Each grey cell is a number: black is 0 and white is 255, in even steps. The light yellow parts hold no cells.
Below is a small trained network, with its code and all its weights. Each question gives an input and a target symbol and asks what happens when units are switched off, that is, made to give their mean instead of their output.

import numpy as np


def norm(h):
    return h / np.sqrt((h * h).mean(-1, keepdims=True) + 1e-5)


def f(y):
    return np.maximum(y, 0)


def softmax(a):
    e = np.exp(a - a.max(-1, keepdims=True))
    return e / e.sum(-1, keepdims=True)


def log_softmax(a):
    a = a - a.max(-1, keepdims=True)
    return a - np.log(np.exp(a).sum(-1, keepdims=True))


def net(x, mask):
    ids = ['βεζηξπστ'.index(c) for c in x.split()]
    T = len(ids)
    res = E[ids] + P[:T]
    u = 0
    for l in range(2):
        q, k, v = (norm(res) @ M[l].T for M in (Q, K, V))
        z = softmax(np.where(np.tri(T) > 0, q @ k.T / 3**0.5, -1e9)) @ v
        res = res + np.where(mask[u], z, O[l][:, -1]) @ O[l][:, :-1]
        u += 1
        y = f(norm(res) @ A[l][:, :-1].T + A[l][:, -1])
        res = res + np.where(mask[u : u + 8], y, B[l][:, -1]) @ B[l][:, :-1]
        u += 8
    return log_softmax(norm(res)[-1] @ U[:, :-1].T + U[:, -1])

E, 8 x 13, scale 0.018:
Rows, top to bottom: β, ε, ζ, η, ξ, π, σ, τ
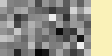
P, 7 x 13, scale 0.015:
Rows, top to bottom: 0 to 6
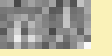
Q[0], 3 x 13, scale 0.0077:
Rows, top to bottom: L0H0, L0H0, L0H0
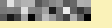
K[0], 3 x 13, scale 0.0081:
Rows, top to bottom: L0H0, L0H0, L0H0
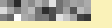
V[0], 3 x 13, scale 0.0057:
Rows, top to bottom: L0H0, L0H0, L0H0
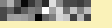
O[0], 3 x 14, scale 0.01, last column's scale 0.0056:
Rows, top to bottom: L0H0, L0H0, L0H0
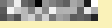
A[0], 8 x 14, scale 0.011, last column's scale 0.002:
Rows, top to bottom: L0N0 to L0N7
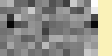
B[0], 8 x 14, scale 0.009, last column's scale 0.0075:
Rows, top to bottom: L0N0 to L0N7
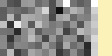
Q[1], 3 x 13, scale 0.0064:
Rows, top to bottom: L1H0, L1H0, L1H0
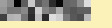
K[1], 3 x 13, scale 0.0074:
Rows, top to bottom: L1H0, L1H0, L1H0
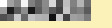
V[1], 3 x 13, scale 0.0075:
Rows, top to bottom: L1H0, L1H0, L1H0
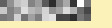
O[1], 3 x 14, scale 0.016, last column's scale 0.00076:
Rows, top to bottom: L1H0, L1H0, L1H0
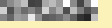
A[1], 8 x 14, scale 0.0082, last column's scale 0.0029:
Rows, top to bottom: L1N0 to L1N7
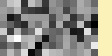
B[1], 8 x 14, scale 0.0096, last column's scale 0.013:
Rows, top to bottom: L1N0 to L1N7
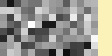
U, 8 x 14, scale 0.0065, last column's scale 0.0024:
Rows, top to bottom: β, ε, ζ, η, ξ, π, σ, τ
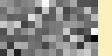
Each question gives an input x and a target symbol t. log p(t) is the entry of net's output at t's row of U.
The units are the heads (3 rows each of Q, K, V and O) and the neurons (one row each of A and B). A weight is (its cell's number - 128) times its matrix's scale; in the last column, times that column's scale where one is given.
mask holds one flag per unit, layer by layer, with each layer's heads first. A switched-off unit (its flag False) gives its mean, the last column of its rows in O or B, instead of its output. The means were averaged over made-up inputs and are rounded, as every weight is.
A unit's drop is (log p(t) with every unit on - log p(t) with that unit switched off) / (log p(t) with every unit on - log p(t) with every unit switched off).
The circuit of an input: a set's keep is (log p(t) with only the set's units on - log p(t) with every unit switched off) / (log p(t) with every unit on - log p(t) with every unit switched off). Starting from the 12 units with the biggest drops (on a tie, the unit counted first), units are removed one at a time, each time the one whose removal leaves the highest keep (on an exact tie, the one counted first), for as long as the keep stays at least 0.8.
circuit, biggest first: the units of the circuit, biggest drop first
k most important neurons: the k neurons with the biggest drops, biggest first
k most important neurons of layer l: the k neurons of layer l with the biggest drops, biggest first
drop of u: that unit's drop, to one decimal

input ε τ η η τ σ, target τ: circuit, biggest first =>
[L1H0]
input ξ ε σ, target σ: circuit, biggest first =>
[L0H0 L0N3 L1N4]
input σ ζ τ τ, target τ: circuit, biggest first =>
[L0H0 L1N5]
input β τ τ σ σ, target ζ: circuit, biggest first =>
[L1H0 L1N3]
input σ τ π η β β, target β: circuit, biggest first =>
[L0H0 L0N1 L1H0]
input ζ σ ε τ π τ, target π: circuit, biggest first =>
[L0H0 L1N0 L1H0]
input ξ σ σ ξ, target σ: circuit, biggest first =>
[L0H0 L0N3 L1N4]
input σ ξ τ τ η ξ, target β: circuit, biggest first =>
[L0H0 L1H0]
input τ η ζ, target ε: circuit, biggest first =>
[L0H0 L1N7]
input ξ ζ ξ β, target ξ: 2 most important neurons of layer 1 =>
[L1N5 L1N2]
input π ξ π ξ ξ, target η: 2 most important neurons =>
[L0N0 L1N1]
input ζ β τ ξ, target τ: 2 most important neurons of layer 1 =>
[L1N5 L1N0]
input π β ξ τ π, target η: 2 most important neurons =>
[L0N0 L1N1]
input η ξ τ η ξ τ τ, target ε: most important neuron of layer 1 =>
[L1N7]
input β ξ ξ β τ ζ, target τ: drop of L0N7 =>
-0.1
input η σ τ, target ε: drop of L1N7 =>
0.4
